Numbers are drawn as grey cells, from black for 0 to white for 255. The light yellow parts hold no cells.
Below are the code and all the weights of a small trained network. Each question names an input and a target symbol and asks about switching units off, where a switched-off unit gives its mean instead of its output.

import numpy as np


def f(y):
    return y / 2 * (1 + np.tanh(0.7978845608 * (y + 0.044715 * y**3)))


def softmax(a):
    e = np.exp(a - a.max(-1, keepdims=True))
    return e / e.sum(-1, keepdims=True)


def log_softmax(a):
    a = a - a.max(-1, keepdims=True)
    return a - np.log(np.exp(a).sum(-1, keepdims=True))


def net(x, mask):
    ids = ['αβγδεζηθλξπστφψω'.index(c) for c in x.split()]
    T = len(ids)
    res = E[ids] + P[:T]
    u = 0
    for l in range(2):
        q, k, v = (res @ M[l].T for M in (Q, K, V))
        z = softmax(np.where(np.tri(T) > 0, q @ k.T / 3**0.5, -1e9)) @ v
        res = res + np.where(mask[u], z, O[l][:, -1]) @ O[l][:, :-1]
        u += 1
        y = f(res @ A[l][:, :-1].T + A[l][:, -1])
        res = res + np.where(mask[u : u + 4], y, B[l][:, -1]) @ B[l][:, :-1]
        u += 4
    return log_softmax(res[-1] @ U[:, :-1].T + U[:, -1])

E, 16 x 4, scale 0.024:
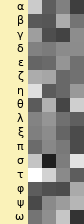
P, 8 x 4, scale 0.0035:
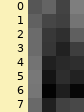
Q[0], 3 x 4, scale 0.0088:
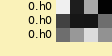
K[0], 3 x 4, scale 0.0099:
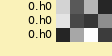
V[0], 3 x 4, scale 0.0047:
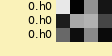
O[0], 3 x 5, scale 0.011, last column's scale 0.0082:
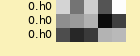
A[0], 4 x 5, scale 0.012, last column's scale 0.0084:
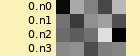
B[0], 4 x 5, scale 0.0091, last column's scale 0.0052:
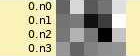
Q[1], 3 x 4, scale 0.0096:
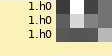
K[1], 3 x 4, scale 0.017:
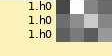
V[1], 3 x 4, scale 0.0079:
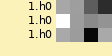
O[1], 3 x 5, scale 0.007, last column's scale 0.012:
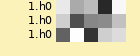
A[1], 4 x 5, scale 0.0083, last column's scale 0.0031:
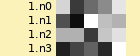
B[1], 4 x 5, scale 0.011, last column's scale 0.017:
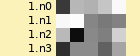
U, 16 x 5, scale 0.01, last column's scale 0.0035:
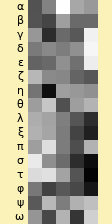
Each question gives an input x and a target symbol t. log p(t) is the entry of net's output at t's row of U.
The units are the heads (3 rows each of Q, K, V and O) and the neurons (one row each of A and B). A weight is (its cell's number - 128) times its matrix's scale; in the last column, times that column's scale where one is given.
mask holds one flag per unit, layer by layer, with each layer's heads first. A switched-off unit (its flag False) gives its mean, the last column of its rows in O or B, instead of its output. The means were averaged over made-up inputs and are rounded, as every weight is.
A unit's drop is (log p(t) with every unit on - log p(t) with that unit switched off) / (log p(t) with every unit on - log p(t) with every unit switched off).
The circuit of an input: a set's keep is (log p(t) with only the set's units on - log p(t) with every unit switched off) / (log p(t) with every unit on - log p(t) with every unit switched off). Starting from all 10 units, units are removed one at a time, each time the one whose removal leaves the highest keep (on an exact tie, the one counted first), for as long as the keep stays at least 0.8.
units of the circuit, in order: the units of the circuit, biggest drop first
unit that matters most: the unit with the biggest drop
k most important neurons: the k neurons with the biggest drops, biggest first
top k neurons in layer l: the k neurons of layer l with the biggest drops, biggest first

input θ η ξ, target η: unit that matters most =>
1.n2
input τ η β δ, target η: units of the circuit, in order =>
[1.h0, 1.n2, 0.n2, 0.n0]
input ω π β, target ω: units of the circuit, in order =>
[1.n0, 0.h0]
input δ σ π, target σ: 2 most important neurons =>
[0.n2, 0.n1]
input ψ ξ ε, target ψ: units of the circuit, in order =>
[1.h0, 0.n0, 0.h0]
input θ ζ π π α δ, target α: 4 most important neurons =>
[1.n0, 0.n0, 1.n2, 0.n2]
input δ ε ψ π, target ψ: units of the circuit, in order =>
[1.h0, 0.h0, 0.n0]
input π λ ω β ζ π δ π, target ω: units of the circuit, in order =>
[1.h0, 0.h0]
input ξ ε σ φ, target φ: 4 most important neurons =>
[0.n2, 1.n0, 0.n1, 1.n3]
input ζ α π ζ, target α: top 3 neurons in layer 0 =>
[0.n0, 0.n1, 0.n2]
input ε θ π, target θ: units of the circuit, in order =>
[0.h0, 1.h0, 1.n0]
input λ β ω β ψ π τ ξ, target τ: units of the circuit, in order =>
[0.h0, 1.n2, 1.h0]
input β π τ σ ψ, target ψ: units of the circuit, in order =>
[0.h0, 0.n0]
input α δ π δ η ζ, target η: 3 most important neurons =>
[1.n2, 0.n2, 0.n0]
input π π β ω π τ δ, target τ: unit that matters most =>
1.n1
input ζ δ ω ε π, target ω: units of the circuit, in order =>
[1.h0, 0.h0, 0.n1]
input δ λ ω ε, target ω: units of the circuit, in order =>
[0.h0, 1.h0, 0.n0]
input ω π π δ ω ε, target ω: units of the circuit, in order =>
[0.h0, 1.h0]
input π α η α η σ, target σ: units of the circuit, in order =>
[0.n2, 0.n1]
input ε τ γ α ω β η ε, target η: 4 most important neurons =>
[0.n1, 0.n2, 0.n0, 1.n1]
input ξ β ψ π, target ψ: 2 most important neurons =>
[0.n0, 1.n2]
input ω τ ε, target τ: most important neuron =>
[1.n1]
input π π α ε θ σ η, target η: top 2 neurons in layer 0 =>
[0.n0, 0.n3]
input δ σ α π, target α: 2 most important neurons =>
[0.n2, 0.n0]
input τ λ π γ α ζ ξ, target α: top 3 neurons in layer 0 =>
[0.n0, 0.n2, 0.n1]
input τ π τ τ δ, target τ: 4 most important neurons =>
[1.n1, 0.n1, 0.n0, 0.n2]
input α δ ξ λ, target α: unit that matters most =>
1.h0
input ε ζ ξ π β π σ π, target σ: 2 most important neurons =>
[0.n1, 0.n2]
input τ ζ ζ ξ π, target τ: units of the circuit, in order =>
[0.h0, 1.h0]
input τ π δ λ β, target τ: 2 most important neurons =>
[1.n1, 0.n1]
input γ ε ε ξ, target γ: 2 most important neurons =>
[1.n0, 1.n2]
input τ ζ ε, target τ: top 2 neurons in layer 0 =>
[0.n1, 0.n0]
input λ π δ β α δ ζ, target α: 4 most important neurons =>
[1.n0, 0.n0, 0.n2, 0.n1]
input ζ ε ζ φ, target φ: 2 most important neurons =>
[1.n0, 0.n2]
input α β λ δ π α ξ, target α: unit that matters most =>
1.n0
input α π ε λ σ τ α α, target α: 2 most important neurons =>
[1.n0, 0.n2]
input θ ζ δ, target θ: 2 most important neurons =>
[0.n0, 1.n0]
